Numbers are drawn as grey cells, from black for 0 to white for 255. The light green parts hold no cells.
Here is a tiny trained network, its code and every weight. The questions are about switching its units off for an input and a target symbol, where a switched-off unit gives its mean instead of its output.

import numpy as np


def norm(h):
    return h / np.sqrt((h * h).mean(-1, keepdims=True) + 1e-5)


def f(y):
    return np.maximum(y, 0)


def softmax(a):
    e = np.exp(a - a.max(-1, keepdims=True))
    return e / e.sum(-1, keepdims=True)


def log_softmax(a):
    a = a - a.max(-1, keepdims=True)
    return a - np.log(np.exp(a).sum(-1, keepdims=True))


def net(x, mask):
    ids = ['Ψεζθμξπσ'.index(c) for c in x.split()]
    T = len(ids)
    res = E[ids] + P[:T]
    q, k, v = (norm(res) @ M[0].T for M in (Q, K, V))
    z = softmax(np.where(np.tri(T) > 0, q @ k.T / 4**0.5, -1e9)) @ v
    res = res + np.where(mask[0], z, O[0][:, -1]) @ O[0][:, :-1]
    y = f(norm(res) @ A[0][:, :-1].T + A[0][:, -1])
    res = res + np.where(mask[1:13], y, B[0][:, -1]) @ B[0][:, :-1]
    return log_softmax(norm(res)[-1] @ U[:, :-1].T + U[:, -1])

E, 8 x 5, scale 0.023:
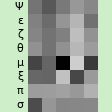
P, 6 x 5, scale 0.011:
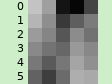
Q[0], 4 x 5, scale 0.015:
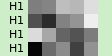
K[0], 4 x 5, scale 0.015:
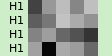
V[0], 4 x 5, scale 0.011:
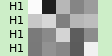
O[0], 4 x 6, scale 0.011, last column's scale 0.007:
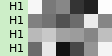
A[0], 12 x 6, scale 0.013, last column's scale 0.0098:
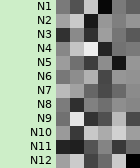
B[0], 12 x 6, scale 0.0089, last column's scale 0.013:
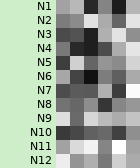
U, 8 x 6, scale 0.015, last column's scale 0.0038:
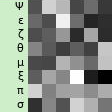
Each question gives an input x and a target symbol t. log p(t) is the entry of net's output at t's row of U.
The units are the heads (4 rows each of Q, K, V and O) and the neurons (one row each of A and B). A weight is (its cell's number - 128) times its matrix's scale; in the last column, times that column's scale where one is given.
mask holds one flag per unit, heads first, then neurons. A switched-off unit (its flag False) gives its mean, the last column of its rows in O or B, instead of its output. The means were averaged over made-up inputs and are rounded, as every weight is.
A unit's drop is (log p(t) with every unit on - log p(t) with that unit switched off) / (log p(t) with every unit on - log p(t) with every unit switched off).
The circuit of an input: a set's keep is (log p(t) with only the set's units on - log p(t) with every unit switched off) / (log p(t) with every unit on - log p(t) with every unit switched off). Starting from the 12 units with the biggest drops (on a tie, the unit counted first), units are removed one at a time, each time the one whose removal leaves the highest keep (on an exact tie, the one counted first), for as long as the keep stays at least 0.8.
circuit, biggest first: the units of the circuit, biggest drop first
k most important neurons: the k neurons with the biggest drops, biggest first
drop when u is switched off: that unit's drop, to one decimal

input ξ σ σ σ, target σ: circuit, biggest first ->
[H1]
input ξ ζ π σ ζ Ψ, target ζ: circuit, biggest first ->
[H1 N11 N8]
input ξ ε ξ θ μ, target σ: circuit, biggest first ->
[N11 N3]
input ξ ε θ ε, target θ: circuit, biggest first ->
[H1 N9]
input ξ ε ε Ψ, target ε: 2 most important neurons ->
[N4 N11]
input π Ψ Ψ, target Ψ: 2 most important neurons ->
[N11 N4]
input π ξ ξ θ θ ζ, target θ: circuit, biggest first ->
[H1 N9]
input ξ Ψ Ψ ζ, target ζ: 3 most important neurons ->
[N7 N8 N1]
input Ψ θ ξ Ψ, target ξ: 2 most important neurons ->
[N4 N5]
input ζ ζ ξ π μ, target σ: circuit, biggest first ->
[H1 N11]
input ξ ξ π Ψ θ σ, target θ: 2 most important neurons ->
[N8 N2]
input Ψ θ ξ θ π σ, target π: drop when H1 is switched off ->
0.1
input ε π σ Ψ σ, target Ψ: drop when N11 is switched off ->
0.3
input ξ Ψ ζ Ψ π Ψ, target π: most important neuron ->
[N4]
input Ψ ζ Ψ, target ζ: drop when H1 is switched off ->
1.5
